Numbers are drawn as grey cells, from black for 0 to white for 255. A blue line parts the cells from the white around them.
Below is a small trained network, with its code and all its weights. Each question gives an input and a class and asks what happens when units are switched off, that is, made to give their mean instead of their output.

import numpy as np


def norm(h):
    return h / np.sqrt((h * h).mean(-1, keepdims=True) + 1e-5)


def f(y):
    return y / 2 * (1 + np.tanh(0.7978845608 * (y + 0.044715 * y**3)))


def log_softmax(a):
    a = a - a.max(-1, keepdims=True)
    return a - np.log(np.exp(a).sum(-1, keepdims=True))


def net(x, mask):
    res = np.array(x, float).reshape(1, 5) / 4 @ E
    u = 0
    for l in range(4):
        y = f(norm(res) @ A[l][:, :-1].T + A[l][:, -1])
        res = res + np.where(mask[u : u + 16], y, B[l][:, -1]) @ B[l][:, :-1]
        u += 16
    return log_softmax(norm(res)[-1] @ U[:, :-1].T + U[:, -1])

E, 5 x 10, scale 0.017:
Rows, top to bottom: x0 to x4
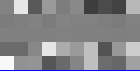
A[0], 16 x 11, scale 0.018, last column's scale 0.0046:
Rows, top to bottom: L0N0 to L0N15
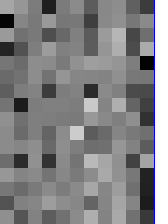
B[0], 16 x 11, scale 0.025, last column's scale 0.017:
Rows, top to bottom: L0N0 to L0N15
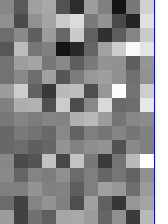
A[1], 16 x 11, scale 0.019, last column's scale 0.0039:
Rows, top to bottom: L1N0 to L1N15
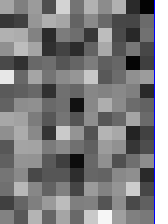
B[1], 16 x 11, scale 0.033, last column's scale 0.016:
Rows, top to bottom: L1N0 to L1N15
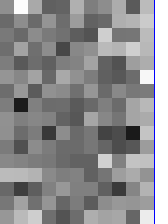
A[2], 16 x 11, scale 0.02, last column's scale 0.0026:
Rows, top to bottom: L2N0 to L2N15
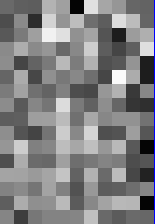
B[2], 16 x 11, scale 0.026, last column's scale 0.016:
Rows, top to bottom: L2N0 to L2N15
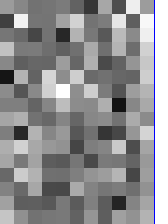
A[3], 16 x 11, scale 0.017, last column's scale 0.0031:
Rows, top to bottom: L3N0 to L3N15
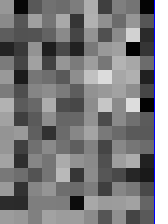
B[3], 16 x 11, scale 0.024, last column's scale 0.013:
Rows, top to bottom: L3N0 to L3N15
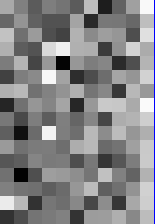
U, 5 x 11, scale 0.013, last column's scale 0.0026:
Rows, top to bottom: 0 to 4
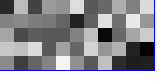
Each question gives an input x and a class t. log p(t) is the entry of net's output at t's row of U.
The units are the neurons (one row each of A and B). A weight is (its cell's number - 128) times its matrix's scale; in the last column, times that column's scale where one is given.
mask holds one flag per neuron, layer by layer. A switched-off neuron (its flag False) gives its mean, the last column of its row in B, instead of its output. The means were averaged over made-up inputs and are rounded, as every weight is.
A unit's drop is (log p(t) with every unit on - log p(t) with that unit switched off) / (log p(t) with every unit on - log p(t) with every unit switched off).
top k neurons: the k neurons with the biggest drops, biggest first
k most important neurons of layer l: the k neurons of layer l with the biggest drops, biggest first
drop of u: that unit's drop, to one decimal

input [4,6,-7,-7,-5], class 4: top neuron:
L0N6
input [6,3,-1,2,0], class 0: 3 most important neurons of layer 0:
L0N7, L0N6, L0N3
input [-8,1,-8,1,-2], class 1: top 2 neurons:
L0N7, L0N3
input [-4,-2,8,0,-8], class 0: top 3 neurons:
L0N11, L0N0, L0N1
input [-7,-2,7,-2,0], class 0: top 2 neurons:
L0N11, L0N3
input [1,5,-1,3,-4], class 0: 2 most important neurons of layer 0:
L0N1, L0N7
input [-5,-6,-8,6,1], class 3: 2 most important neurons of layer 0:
L0N15, L0N0
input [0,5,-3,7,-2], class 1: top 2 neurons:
L0N11, L0N2
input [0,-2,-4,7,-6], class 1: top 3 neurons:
L0N3, L0N11, L0N2
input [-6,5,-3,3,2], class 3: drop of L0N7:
1.0
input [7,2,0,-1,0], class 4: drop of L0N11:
0.8
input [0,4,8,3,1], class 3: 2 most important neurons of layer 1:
L1N15, L1N0
